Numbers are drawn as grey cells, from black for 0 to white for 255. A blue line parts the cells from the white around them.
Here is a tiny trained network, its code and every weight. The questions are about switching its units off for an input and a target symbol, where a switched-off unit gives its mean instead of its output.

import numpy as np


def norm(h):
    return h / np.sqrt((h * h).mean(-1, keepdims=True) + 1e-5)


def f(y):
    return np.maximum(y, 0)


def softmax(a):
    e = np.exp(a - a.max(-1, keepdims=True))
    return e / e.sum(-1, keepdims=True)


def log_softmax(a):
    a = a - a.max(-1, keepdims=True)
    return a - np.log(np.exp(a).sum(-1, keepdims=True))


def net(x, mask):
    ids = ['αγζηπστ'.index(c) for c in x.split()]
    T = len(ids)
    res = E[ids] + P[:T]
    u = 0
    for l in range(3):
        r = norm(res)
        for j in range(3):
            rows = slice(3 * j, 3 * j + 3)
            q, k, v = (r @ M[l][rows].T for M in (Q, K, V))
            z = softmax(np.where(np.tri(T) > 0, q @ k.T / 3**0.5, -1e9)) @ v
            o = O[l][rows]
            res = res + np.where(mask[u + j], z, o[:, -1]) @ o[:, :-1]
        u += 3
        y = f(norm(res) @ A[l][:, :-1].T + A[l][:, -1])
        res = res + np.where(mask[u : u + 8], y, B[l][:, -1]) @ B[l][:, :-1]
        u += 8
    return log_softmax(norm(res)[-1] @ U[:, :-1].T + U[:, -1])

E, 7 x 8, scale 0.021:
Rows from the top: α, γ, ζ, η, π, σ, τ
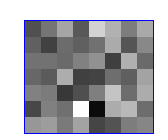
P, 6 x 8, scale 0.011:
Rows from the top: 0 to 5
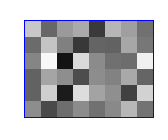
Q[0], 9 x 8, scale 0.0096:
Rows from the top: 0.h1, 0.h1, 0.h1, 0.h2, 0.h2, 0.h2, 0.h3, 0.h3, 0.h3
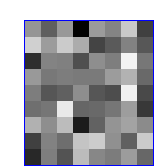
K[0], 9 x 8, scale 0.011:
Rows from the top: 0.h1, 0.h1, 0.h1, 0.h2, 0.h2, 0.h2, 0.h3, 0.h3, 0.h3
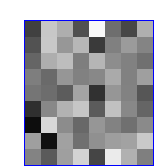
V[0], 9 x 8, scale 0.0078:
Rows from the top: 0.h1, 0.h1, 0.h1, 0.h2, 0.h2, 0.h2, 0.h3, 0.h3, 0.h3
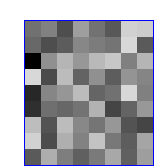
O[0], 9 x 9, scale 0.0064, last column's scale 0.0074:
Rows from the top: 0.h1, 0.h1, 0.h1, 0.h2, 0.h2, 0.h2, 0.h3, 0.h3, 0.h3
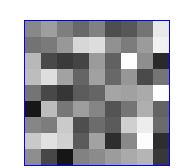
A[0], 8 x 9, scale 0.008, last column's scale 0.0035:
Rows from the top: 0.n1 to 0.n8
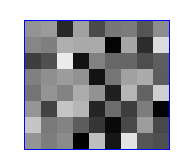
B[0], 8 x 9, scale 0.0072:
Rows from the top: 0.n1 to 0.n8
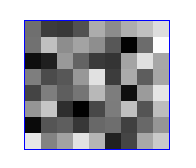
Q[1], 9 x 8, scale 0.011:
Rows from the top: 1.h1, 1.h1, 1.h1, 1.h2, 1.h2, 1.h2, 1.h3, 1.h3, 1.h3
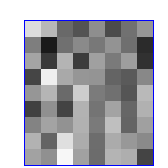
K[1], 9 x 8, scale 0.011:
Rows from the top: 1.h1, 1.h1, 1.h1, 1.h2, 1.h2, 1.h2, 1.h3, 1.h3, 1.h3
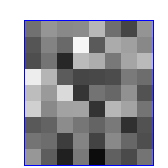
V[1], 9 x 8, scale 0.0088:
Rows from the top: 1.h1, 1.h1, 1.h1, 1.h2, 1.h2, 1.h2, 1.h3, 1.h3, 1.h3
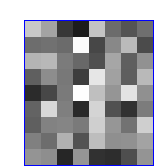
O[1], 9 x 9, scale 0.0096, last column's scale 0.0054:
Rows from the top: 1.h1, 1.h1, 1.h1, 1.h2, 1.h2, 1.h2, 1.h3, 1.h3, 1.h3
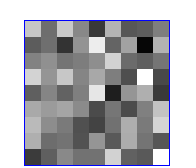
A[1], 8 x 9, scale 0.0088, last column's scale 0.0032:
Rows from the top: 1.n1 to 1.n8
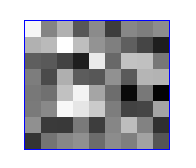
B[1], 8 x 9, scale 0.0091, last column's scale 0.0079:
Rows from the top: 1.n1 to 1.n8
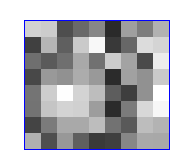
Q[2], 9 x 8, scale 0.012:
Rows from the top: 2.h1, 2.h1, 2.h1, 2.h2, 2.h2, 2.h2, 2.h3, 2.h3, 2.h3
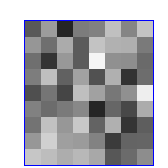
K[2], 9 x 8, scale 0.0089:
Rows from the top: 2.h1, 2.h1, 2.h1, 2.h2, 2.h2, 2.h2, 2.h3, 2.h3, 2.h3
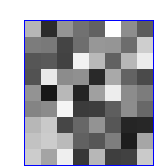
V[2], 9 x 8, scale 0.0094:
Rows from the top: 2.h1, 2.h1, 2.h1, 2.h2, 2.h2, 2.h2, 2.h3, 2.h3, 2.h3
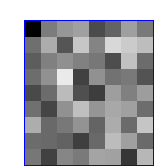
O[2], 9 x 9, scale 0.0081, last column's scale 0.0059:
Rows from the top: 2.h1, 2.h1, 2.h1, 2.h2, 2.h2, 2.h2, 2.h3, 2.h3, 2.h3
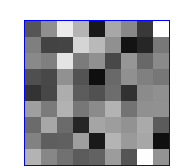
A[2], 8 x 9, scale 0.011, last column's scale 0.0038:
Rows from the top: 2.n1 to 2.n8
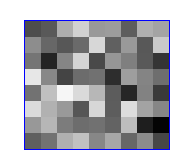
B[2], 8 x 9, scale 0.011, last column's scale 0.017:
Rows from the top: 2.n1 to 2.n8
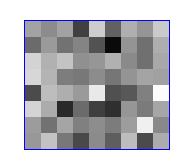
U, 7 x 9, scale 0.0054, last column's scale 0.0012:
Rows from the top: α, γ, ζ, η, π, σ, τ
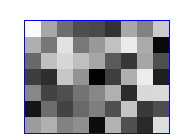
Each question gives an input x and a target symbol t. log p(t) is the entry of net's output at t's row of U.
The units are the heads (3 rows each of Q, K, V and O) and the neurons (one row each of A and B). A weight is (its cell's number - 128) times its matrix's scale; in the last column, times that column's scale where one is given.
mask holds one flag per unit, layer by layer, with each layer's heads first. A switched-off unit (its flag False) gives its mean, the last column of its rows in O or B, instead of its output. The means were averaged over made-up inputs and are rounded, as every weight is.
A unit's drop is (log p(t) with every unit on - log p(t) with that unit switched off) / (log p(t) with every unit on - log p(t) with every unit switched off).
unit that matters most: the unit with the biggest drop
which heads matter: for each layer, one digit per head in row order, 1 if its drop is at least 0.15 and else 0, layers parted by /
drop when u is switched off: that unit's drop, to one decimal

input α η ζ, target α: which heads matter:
000 / 001 / 000
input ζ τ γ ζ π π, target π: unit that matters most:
1.n6
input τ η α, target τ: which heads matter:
000 / 010 / 000
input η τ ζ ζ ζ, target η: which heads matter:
000 / 000 / 000
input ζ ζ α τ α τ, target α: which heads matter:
000 / 001 / 000
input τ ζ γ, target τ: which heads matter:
000 / 010 / 000
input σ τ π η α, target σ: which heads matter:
000 / 010 / 000
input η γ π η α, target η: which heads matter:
010 / 100 / 000
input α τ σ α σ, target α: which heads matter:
001 / 001 / 000
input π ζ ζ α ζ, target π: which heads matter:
110 / 100 / 100
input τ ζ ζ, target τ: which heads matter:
000 / 010 / 000
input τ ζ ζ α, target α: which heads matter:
100 / 000 / 000
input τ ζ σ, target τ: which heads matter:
000 / 000 / 000
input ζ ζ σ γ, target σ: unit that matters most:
1.h1
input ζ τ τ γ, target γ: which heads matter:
100 / 000 / 000
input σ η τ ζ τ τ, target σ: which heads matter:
000 / 110 / 000
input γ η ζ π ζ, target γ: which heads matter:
101 / 010 / 000
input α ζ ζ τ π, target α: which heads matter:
001 / 001 / 000
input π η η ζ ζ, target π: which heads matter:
000 / 000 / 100
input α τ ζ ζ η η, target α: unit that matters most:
1.h3
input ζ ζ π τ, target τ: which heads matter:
101 / 000 / 000
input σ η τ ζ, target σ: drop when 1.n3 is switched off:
0.0
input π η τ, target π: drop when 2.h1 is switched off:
0.2
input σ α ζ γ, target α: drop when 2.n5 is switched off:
0.1
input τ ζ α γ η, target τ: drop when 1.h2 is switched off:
0.2
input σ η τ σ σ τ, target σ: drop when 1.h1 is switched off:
0.1
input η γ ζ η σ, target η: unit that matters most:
0.h2
